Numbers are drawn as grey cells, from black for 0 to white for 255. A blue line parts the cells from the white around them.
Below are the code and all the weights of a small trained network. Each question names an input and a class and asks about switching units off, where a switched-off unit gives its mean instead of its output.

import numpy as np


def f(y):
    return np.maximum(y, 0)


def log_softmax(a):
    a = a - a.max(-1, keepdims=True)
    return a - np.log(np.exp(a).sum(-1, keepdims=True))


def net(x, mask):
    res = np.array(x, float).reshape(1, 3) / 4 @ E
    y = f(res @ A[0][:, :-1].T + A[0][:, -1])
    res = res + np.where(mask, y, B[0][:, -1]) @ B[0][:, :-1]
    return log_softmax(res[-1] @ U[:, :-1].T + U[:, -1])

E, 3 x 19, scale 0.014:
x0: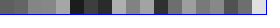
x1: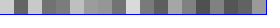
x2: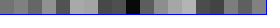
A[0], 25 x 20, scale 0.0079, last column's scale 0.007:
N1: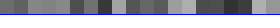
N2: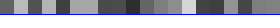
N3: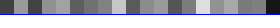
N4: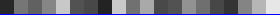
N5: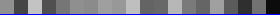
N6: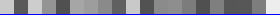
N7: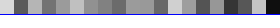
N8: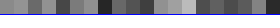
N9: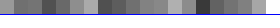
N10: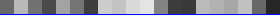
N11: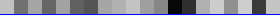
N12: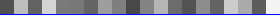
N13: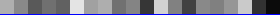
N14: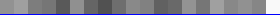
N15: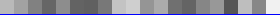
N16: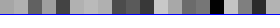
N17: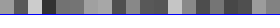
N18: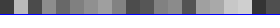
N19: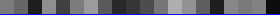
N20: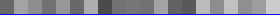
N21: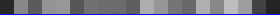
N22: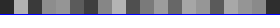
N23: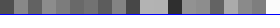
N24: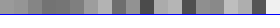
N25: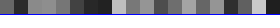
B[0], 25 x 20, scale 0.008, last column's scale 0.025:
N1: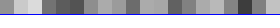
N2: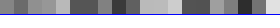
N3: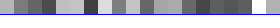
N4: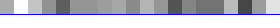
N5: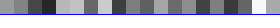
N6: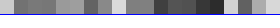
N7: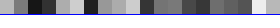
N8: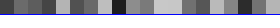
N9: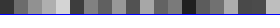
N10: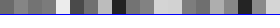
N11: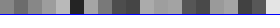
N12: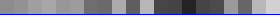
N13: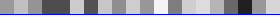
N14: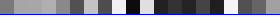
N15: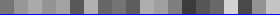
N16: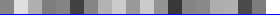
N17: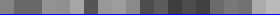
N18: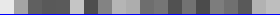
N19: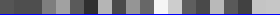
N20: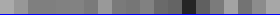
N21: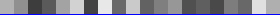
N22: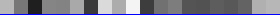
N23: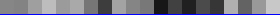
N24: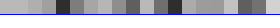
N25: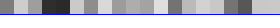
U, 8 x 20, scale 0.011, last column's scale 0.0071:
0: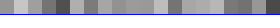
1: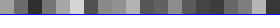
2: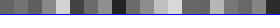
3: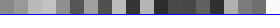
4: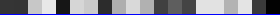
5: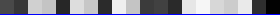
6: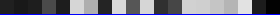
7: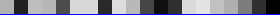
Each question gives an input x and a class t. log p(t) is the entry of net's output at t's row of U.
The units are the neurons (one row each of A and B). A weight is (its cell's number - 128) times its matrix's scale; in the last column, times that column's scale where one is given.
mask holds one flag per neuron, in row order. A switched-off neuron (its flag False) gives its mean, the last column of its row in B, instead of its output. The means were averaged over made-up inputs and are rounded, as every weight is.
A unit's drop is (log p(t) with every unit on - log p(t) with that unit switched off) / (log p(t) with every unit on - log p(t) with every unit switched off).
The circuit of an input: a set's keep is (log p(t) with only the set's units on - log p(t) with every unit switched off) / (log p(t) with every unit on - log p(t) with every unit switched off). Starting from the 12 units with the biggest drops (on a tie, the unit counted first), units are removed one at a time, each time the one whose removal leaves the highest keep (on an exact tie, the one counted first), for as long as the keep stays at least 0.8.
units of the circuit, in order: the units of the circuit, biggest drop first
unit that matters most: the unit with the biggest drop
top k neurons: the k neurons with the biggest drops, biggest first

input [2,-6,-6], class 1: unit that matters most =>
N22
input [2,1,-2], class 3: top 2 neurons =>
(N13 N19)
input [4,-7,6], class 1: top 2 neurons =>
(N22 N23)
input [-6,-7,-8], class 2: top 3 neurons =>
(N10 N11 N6)
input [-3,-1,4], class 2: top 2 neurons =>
(N19 N2)
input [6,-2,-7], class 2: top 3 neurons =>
(N10 N11 N13)
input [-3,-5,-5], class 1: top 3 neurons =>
(N18 N2 N21)
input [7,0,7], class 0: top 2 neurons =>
(N25 N4)
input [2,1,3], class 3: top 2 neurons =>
(N10 N13)
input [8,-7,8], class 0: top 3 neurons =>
(N25 N4 N1)
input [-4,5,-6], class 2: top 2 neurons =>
(N11 N10)
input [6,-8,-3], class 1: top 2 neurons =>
(N22 N3)
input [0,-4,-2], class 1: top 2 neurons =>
(N16 N3)
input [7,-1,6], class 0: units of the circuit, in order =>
(N25)
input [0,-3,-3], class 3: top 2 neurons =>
(N19 N7)
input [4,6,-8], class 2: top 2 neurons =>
(N11 N10)
